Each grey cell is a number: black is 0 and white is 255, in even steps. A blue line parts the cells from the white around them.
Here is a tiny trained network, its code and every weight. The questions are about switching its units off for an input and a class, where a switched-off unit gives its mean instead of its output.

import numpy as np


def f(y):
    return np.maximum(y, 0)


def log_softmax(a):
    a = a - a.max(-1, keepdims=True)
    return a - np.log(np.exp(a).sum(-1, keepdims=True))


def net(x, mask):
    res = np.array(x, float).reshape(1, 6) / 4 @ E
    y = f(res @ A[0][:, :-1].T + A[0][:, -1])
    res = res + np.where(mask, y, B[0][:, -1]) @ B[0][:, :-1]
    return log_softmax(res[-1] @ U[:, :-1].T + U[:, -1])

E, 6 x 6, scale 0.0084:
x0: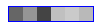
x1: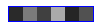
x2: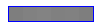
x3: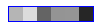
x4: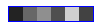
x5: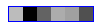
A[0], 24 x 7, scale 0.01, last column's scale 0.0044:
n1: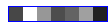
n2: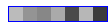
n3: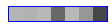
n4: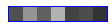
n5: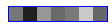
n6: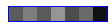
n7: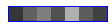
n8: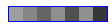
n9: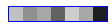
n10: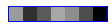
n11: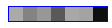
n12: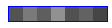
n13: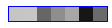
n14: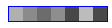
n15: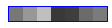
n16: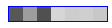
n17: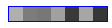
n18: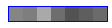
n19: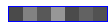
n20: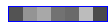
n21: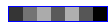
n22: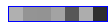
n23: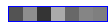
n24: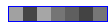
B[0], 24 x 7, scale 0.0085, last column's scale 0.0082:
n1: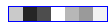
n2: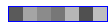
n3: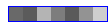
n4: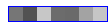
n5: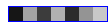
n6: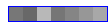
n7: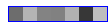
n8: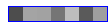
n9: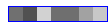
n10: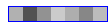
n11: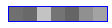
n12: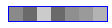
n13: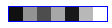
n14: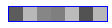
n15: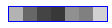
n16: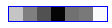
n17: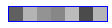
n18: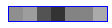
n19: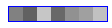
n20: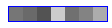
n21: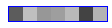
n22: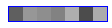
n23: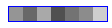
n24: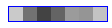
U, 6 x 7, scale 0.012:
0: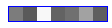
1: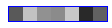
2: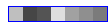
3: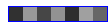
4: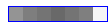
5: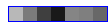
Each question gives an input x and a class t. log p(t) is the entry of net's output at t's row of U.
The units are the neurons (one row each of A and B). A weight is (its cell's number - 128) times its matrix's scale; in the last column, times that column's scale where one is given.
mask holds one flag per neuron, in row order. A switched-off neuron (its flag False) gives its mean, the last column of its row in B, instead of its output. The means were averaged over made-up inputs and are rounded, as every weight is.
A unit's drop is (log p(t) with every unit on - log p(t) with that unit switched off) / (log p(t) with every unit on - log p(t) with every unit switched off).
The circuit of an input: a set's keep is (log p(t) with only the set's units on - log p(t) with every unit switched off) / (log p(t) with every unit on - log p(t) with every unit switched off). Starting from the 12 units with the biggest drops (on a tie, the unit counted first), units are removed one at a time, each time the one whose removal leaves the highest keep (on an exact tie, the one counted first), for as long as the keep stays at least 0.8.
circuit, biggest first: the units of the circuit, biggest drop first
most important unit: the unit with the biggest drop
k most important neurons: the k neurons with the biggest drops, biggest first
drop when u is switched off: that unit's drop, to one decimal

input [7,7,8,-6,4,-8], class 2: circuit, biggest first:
n1
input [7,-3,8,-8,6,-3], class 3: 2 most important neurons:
n5, n20
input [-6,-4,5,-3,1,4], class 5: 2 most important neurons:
n24, n1
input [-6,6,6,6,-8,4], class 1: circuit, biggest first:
n17, n8
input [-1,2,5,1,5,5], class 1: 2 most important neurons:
n1, n7
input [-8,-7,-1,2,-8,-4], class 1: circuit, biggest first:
n2, n14
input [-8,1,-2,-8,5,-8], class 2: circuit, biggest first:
n1, n20
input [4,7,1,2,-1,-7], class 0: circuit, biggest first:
n4, n19
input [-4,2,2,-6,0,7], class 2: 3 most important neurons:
n10, n13, n24
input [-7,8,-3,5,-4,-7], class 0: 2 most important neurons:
n4, n19
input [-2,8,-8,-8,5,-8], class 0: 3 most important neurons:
n19, n12, n4
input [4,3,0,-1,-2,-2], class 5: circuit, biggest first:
n16, n13
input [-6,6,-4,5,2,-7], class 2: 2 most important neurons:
n1, n16
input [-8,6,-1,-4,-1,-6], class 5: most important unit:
n15
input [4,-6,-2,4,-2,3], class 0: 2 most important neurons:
n9, n3
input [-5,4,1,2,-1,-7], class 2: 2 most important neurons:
n1, n16
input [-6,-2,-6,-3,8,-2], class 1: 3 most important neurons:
n21, n7, n16
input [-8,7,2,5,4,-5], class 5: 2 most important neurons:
n15, n18
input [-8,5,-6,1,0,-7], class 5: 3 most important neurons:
n15, n18, n10
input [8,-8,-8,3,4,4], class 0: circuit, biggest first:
n9
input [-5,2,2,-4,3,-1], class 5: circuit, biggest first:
n15, n18
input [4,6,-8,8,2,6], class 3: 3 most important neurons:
n13, n1, n9
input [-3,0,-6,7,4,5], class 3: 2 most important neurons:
n13, n1
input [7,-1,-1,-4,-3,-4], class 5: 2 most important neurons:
n16, n13
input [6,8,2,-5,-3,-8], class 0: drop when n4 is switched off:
0.2
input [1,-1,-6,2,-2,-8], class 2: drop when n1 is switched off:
0.7
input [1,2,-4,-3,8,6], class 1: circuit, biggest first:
n7
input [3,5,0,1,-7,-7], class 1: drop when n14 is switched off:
0.3
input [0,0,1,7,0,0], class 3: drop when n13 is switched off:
0.3
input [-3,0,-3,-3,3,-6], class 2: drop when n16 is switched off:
0.1
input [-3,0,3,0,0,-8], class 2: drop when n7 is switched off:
0.0
